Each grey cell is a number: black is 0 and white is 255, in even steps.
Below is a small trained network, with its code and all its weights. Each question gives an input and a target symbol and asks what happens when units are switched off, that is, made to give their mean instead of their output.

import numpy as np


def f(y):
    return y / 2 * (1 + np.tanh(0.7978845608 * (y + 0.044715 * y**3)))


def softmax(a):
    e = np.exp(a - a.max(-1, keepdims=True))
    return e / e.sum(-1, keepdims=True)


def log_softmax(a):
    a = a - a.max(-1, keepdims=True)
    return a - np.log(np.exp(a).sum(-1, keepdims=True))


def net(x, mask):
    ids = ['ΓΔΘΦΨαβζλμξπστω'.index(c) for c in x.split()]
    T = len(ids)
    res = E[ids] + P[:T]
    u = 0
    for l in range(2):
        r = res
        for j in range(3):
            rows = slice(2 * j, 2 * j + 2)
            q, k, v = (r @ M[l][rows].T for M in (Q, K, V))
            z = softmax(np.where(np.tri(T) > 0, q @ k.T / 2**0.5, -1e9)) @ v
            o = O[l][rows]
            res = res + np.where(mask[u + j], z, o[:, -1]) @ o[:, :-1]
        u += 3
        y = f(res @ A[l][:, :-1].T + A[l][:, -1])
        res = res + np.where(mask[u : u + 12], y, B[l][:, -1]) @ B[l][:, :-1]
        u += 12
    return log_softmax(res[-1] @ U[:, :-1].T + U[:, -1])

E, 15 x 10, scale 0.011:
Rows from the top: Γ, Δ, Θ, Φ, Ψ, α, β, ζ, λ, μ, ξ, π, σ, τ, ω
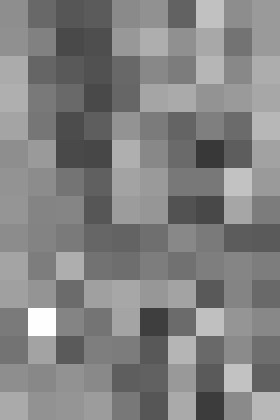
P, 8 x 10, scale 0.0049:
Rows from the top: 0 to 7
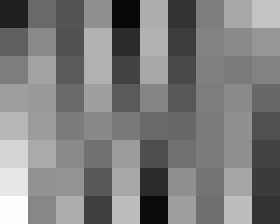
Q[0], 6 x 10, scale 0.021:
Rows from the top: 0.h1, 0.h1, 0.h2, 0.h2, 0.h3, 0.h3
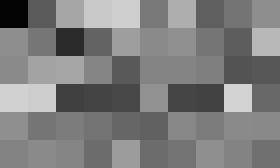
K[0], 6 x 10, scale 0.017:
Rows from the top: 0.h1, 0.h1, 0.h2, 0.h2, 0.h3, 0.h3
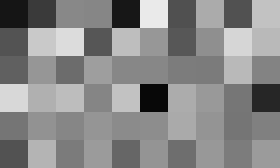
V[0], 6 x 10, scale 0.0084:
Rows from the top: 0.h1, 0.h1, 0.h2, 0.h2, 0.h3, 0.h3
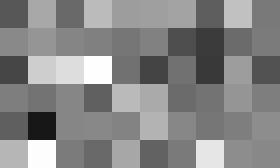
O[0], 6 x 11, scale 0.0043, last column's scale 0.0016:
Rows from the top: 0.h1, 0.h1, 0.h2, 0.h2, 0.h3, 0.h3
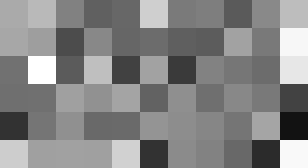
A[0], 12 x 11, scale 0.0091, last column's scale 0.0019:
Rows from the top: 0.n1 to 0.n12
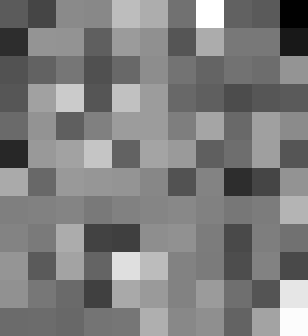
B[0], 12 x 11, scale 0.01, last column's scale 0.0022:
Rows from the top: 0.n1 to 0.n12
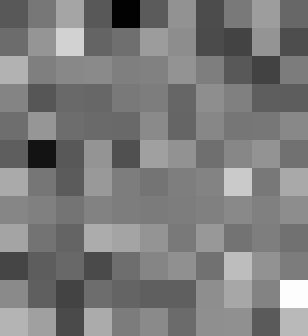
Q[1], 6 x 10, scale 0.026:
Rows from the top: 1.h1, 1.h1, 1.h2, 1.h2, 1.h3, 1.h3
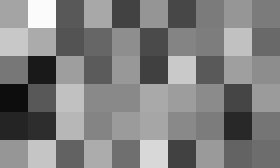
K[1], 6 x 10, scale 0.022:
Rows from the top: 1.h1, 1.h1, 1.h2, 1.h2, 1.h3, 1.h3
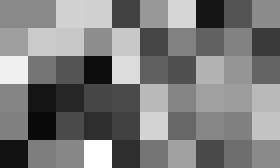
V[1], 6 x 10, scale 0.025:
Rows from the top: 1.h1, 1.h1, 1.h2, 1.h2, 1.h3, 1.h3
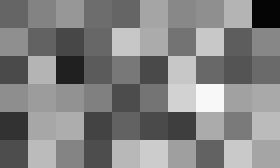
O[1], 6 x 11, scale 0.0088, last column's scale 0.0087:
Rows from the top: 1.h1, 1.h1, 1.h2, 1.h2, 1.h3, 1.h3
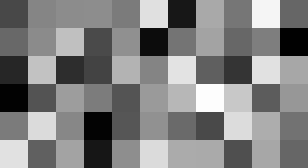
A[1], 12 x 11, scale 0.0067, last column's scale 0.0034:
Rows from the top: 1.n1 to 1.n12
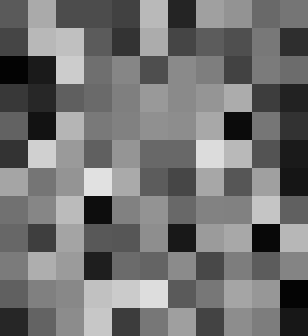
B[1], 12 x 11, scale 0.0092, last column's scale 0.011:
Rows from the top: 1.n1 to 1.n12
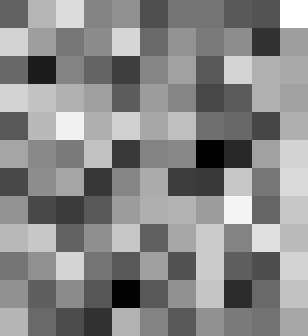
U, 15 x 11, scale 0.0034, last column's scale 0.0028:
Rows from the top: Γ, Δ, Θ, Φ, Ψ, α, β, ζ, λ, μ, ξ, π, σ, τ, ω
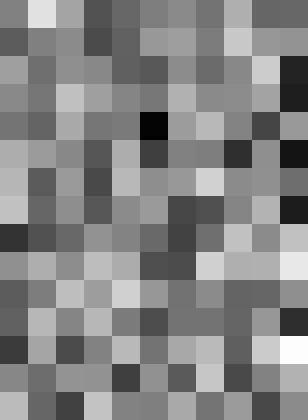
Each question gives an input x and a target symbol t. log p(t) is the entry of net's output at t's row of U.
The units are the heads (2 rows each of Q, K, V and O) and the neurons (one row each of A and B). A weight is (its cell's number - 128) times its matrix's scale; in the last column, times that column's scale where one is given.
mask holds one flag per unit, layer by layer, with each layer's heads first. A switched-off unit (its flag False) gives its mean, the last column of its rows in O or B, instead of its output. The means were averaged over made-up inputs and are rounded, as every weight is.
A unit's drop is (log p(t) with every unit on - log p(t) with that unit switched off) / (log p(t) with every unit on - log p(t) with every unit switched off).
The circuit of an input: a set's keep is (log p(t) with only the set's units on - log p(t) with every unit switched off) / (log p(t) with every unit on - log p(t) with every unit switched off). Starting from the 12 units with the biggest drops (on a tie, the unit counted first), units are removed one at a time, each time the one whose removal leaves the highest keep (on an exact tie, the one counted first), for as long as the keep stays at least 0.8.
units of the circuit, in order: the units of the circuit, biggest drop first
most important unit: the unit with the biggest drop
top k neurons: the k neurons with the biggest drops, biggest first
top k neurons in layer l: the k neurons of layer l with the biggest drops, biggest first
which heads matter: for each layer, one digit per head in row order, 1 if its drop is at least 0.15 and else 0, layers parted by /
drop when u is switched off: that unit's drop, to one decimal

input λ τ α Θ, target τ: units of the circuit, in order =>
1.h1, 1.n11
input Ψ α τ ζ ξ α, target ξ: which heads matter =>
000 / 001
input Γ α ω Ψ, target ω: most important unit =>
1.h1
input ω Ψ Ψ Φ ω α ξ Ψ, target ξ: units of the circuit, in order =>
1.h3, 1.n5
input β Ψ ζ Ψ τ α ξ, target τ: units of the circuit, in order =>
0.n11, 1.h1, 1.n11, 1.h3
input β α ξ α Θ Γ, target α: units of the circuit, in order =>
0.h2, 1.h2, 1.h1
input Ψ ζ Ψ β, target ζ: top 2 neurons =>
0.n11, 0.n3
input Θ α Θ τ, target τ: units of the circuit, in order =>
1.h1, 1.n11
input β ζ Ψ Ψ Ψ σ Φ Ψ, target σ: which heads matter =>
000 / 010
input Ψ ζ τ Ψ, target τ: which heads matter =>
000 / 100
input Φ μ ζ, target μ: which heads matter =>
000 / 010
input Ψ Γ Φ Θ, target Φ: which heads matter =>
011 / 111
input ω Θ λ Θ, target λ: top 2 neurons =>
0.n6, 1.n7
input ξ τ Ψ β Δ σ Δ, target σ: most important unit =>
1.h2
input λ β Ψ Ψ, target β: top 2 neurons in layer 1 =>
1.n6, 1.n1
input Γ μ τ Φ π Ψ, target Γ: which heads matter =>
010 / 001
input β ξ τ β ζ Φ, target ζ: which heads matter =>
010 / 010
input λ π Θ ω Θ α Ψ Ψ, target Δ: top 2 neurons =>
1.n8, 0.n12
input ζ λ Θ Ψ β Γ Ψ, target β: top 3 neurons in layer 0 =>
0.n10, 0.n6, 0.n11
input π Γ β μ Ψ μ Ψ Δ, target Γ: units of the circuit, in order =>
1.h3
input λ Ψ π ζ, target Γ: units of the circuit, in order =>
1.h3, 1.n1
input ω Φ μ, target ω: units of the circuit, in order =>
1.h1, 1.n1
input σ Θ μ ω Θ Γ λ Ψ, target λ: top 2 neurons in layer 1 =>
1.n7, 1.n3
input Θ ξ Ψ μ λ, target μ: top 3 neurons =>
0.n6, 1.n9, 0.n11
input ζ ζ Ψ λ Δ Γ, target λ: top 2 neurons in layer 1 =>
1.n3, 1.n7
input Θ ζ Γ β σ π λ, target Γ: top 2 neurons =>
0.n12, 1.n1
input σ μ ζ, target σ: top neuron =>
0.n7
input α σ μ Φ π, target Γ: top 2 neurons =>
0.n12, 1.n1
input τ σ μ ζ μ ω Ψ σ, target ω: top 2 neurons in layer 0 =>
0.n11, 0.n10
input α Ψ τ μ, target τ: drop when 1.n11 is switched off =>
0.6
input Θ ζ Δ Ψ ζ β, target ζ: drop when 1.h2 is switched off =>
1.1
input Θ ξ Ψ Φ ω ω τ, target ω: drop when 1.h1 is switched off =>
0.7
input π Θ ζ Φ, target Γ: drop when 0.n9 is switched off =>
0.0
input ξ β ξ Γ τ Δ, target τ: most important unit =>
1.h1
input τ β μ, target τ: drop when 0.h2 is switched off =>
0.1
